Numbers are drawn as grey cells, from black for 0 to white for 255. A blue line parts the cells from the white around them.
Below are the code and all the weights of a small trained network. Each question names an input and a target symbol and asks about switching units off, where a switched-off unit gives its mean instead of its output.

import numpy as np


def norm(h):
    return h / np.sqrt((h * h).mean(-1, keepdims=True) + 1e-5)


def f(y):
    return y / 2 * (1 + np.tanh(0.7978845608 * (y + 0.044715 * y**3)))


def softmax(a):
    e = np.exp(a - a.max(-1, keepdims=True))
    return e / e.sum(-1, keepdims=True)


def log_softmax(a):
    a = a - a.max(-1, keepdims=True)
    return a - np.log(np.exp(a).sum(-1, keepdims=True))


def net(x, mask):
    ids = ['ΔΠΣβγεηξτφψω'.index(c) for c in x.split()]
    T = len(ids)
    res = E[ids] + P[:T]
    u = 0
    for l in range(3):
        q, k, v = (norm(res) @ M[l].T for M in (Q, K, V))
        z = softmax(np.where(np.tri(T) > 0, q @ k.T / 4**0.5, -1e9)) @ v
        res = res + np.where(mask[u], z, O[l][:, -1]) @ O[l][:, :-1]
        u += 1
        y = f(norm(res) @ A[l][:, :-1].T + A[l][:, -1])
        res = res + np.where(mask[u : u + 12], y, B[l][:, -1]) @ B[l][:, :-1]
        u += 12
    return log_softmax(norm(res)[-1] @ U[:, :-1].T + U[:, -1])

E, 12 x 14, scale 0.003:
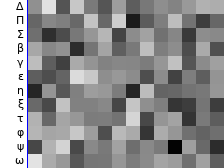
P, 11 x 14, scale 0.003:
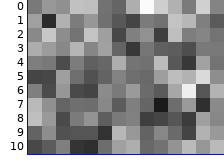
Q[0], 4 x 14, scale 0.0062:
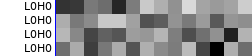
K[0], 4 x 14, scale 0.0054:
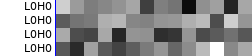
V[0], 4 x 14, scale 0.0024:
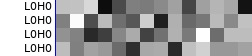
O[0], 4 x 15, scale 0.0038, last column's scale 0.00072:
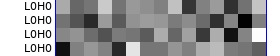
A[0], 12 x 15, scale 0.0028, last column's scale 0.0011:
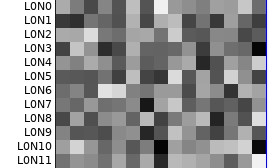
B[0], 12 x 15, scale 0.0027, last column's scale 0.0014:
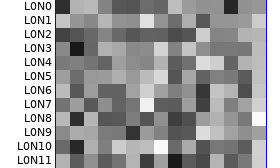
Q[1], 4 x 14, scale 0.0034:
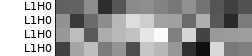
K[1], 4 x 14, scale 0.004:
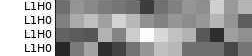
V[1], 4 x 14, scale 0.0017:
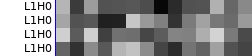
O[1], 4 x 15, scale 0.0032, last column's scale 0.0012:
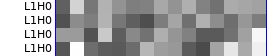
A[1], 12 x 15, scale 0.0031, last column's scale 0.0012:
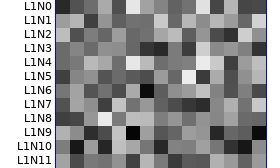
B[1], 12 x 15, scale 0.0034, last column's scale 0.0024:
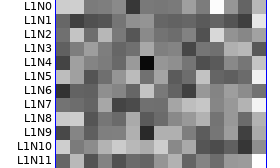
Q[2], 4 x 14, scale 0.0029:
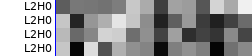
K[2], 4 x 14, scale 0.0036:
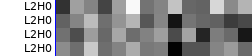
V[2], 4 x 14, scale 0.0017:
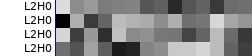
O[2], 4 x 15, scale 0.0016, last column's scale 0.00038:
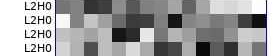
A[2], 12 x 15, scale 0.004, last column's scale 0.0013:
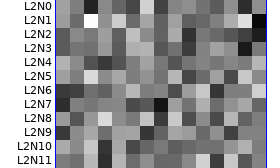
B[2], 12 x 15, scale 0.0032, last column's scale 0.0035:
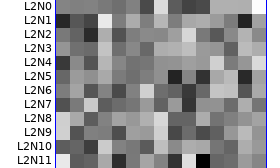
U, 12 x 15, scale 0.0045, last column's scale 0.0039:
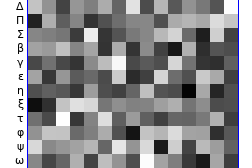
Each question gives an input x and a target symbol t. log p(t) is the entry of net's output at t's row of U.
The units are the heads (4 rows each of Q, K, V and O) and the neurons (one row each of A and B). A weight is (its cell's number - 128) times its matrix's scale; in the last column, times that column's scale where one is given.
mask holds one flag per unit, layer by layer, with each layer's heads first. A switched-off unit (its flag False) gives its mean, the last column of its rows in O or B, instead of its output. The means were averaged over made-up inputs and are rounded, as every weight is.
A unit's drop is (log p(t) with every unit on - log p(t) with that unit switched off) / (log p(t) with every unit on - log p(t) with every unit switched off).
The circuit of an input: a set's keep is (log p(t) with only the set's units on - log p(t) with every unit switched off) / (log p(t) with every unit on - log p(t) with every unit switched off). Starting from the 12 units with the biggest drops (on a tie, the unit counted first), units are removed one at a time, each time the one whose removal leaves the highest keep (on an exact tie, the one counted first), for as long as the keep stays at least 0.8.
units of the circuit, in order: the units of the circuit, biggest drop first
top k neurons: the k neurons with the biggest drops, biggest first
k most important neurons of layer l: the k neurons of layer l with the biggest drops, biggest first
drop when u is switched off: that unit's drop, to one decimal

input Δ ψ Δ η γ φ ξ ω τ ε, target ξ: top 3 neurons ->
[L2N1, L0N10, L2N0]
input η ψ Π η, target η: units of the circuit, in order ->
[L0H0, L1N9]
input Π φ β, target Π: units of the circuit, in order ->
[L0N7, L0N2, L1N5]
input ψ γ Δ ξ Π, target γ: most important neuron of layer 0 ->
[L0N11]
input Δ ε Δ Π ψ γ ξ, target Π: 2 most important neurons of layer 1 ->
[L1N10, L1N11]
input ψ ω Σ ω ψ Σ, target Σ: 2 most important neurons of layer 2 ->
[L2N0, L2N6]
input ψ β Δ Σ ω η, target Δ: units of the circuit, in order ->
[L0H0, L0N5]
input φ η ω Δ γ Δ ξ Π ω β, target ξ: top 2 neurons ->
[L2N1, L0N10]
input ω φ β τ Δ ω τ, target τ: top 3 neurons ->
[L1N4, L2N9, L2N4]
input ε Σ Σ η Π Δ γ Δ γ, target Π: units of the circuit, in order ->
[L2N4, L1N10, L1N5]
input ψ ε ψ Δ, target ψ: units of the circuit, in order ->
[L0H0, L2N8]
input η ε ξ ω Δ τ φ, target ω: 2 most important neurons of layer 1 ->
[L1N4, L1N0]
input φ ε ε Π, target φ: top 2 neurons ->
[L1N0, L2N0]
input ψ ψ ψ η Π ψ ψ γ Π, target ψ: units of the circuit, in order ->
[L0H0]
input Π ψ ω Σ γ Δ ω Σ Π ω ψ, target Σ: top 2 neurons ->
[L1N5, L2N0]
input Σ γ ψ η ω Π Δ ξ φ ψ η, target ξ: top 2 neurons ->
[L0N10, L2N1]
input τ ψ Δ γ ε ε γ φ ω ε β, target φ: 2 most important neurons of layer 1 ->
[L1N0, L1N4]
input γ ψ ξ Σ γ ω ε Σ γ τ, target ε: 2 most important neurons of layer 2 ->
[L2N11, L2N0]
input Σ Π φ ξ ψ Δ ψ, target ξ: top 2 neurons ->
[L2N1, L0N10]
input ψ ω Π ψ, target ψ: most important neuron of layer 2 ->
[L2N8]
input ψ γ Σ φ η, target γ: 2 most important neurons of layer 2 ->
[L2N0, L2N6]
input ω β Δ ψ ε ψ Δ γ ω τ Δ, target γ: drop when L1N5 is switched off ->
0.2
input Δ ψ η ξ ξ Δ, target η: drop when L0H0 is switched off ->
0.8
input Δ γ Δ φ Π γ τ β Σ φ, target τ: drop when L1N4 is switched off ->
0.2
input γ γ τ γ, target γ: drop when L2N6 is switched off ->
0.1
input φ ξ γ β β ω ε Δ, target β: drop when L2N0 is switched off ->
0.1
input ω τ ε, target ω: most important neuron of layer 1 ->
[L1N0]
